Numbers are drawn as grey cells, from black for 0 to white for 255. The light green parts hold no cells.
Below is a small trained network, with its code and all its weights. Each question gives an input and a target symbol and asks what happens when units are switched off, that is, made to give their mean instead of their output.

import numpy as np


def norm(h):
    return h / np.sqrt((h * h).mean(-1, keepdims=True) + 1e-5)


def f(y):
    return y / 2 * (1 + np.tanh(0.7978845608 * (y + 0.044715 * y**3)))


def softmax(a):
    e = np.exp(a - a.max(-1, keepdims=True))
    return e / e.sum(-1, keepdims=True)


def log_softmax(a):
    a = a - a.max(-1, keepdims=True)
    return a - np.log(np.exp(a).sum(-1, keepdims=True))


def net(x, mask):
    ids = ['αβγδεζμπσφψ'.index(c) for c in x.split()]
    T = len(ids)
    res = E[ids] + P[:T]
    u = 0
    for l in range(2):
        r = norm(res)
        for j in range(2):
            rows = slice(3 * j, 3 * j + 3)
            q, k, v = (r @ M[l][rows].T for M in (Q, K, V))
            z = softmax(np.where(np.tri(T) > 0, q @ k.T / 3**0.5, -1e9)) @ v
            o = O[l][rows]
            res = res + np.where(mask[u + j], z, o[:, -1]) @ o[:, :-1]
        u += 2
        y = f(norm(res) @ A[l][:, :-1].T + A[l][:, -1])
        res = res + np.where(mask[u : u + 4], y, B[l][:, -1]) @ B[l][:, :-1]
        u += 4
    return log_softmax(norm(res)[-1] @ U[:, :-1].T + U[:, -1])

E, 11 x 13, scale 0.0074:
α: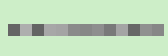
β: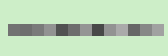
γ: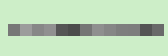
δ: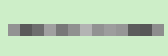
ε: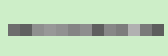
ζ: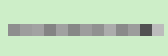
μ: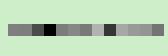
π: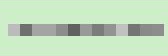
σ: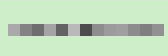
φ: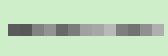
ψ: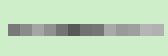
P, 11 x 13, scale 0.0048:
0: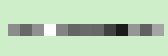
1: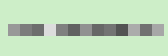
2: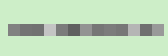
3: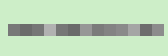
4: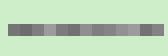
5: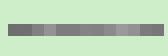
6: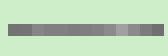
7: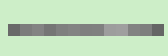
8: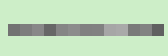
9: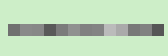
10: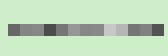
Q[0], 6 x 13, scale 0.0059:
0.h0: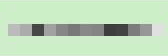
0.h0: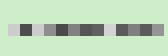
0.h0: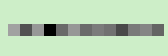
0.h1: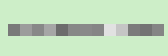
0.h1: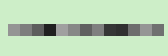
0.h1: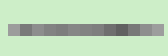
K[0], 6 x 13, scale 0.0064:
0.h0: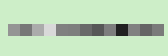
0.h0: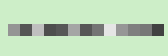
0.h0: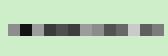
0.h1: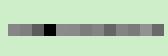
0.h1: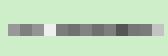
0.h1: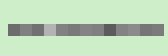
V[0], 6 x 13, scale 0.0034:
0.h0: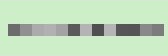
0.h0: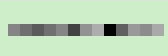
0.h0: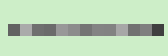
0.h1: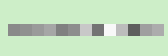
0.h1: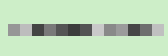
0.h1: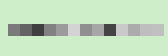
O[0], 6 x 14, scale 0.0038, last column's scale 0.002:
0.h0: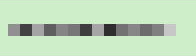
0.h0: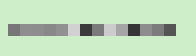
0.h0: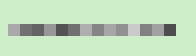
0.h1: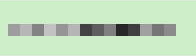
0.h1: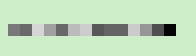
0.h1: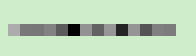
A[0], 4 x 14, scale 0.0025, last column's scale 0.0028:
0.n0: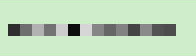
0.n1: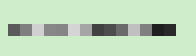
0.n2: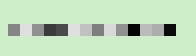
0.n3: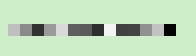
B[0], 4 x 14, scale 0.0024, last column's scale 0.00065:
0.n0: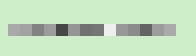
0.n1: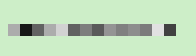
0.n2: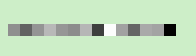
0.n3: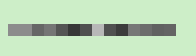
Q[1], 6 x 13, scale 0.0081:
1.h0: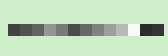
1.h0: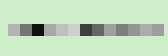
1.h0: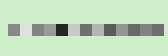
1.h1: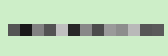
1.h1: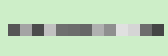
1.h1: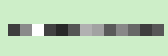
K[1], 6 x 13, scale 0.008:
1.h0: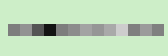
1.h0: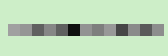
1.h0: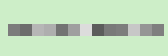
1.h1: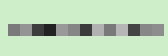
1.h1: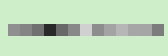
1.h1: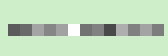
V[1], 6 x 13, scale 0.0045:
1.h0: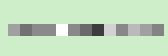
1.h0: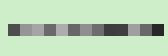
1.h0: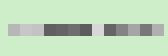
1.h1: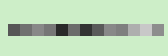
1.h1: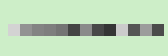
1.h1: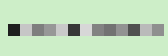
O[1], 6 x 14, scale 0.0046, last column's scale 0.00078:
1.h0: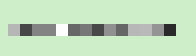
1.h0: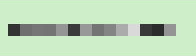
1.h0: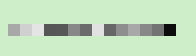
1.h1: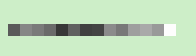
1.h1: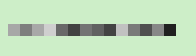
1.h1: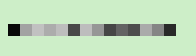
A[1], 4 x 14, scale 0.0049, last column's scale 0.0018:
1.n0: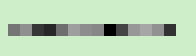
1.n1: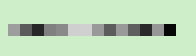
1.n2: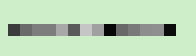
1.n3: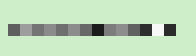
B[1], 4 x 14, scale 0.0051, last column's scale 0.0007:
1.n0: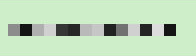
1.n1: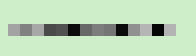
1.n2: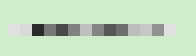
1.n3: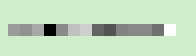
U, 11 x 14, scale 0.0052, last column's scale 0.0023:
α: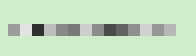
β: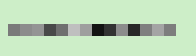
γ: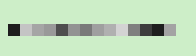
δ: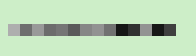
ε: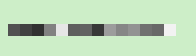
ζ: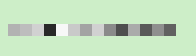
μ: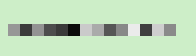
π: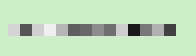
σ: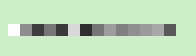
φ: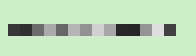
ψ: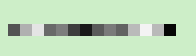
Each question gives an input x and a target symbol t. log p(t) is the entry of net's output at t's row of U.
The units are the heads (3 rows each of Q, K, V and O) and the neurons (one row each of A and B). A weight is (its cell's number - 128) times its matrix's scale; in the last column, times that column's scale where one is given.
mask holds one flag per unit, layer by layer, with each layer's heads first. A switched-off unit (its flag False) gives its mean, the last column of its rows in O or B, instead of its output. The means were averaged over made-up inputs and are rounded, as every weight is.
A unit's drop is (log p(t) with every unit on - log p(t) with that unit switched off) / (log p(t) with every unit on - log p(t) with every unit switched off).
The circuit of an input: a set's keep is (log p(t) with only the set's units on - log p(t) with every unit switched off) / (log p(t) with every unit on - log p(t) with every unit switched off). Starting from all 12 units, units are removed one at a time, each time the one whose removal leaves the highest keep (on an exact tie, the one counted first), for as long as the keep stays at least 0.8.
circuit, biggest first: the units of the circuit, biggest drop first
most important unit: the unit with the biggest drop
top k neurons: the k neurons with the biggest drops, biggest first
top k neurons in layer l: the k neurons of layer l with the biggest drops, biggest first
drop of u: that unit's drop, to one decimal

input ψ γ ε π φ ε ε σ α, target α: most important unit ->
0.h0
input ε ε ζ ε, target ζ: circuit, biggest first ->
(1.h0; 1.h1)
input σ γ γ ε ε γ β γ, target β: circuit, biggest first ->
(1.h0; 1.n3)
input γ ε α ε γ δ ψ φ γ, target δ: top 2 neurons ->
(1.n1; 0.n1)
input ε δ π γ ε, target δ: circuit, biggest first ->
(0.h1; 1.n1; 1.h1)
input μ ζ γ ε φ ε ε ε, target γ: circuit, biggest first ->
(0.h1; 0.h0; 1.h0)
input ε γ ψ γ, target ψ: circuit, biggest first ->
(1.h1; 1.h0)
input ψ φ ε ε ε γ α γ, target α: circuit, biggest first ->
(1.h1; 1.n2)
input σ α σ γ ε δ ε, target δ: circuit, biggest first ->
(1.n1; 1.h1)
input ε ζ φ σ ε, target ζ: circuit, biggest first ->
(0.h1; 1.h0; 1.h1)
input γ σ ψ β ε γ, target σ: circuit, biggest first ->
(0.h1; 1.h1)
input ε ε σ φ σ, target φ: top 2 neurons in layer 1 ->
(1.n0; 1.n2)
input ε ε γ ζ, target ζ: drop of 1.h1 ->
0.1
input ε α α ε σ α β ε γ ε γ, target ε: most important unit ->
0.h1
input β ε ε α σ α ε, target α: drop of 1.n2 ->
0.4
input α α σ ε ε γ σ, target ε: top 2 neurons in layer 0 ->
(0.n0; 0.n2)
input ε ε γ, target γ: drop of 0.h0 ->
0.1
